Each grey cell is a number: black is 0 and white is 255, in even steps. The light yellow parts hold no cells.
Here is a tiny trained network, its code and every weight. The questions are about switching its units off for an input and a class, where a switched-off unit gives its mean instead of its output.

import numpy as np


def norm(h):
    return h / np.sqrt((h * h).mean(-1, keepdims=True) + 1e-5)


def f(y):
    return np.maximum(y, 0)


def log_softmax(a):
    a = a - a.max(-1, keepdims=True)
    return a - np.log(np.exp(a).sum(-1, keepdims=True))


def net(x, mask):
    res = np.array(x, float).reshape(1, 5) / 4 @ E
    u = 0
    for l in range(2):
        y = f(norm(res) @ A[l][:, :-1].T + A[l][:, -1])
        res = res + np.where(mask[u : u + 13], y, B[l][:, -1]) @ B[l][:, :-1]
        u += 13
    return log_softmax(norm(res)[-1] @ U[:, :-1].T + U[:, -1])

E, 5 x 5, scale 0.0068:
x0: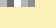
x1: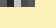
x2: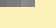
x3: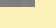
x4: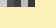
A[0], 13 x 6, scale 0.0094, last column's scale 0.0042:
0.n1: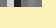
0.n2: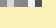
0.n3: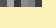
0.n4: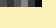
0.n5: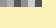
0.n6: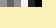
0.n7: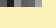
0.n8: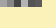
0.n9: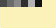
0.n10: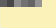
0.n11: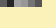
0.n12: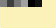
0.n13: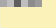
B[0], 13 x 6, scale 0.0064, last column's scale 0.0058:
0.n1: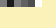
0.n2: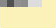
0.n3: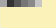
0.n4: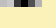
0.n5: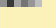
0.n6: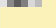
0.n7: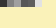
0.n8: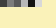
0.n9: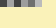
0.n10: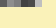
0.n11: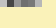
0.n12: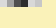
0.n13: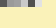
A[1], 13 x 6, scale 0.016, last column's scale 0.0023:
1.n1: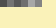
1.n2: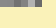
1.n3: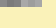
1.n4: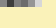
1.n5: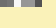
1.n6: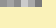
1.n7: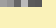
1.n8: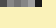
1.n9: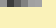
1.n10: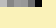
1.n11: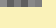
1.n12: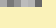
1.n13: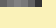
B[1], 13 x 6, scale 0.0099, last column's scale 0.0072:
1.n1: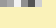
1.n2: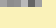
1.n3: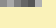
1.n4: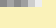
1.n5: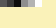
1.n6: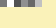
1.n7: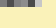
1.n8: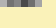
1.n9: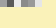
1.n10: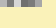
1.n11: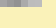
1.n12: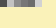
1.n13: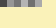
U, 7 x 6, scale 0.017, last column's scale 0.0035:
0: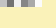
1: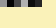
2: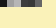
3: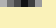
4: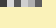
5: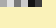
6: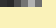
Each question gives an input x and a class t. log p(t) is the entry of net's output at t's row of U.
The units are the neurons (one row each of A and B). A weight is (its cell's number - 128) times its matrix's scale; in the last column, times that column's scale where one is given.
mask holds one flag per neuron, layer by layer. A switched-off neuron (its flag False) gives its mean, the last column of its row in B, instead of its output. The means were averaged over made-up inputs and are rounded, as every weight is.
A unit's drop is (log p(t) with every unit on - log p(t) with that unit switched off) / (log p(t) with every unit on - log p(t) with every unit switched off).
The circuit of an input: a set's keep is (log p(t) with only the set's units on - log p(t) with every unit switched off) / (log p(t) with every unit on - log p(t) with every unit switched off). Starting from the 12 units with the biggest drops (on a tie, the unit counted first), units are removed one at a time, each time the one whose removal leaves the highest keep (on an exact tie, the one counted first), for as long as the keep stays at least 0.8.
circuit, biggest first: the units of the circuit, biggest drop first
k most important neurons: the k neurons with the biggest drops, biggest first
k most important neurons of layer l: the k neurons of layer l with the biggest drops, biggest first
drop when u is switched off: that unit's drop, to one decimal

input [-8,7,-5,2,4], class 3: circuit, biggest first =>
(0.n4)
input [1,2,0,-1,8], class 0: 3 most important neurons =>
(0.n6 0.n12 1.n5)
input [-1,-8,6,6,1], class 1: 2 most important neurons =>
(0.n1 0.n13)
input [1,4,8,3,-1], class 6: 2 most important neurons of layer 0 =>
(0.n11 0.n8)
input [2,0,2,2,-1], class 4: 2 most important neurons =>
(0.n1 0.n7)
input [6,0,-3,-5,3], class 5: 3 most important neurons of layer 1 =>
(1.n6 1.n12 1.n3)
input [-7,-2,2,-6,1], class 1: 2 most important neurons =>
(0.n2 0.n12)
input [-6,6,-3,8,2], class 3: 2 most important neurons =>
(0.n4 0.n12)
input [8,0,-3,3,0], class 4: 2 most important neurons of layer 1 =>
(1.n5 1.n6)
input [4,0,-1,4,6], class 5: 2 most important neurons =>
(0.n1 1.n6)
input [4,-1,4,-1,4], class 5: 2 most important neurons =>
(1.n6 0.n1)
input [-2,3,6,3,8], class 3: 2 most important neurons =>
(0.n12 0.n4)
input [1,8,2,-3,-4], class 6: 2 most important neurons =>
(1.n5 0.n11)
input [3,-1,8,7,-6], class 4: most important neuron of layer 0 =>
(0.n1)
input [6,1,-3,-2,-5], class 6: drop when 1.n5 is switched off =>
0.6
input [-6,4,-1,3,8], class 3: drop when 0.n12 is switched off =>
0.2
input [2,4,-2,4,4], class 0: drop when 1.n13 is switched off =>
0.0
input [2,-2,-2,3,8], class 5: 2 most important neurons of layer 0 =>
(0.n6 0.n1)
